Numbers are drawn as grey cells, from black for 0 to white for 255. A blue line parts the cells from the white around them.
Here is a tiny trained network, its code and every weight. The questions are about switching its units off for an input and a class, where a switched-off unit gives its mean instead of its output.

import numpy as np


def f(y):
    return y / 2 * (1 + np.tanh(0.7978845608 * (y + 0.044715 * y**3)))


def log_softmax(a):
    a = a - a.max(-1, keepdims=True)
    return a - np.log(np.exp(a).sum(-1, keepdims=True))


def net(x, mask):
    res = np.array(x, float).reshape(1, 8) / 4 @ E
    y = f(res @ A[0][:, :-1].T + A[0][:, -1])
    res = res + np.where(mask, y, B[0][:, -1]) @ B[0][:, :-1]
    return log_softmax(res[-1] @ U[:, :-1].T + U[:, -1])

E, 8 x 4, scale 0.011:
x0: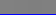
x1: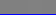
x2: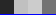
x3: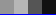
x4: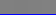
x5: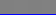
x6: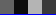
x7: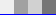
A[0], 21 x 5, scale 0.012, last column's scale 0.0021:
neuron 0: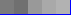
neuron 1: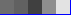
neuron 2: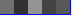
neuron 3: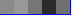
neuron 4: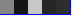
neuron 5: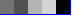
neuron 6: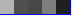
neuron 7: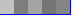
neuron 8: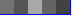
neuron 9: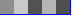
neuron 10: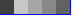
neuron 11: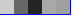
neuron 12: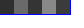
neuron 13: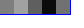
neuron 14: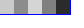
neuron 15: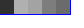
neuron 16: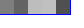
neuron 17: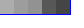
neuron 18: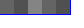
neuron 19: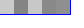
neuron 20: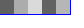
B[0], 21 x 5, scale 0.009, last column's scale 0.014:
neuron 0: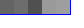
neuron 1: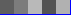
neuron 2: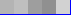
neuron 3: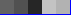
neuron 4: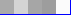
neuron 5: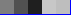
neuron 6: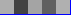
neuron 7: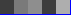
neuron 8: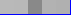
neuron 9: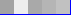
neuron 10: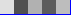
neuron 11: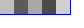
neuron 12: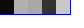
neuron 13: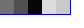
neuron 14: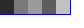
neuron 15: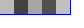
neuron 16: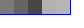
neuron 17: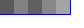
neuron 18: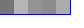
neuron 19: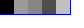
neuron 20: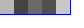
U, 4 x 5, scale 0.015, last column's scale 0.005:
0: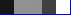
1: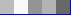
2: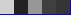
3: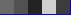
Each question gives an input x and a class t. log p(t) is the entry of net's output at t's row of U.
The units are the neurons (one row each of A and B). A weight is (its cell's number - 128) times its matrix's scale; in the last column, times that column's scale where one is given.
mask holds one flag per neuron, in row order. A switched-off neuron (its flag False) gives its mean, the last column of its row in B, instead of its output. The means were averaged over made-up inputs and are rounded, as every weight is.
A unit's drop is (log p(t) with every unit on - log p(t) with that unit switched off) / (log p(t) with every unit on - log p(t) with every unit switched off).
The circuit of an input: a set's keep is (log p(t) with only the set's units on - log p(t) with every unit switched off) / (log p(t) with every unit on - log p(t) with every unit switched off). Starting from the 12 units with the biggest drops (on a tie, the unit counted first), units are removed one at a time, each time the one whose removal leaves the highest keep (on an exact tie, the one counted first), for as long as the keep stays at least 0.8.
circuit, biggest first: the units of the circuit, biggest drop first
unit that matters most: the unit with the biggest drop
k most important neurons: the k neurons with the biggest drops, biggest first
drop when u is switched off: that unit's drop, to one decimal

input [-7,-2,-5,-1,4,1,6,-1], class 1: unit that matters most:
neuron 4
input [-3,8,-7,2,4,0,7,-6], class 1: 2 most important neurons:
neuron 4; neuron 2
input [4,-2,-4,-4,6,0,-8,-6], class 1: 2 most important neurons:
neuron 9; neuron 19
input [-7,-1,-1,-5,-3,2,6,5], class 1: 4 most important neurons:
neuron 4; neuron 8; neuron 12; neuron 2
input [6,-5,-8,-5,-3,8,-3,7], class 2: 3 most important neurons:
neuron 11; neuron 6; neuron 12
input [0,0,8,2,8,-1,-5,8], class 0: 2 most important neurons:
neuron 19; neuron 14
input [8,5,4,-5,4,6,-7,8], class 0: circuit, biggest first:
neuron 19; neuron 14
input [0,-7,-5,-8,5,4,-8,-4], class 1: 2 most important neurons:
neuron 9; neuron 13
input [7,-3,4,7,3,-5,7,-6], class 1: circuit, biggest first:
neuron 4; neuron 2
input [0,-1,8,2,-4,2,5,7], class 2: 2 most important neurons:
neuron 20; neuron 10
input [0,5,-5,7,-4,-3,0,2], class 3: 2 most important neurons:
neuron 13; neuron 3
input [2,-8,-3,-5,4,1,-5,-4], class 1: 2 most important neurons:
neuron 9; neuron 13
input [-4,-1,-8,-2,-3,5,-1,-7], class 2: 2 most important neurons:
neuron 11; neuron 6
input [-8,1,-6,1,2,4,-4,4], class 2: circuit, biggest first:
neuron 11
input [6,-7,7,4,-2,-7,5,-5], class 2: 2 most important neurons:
neuron 15; neuron 10
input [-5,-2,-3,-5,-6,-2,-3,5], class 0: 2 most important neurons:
neuron 19; neuron 13
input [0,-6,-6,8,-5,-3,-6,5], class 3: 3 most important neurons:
neuron 13; neuron 3; neuron 4
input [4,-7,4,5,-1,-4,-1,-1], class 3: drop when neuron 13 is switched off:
0.5
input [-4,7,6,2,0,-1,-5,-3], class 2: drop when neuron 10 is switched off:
0.3
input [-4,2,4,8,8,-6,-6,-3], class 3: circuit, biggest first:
neuron 13
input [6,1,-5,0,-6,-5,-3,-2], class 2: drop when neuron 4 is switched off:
0.1
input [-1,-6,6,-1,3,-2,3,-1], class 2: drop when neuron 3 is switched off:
0.0
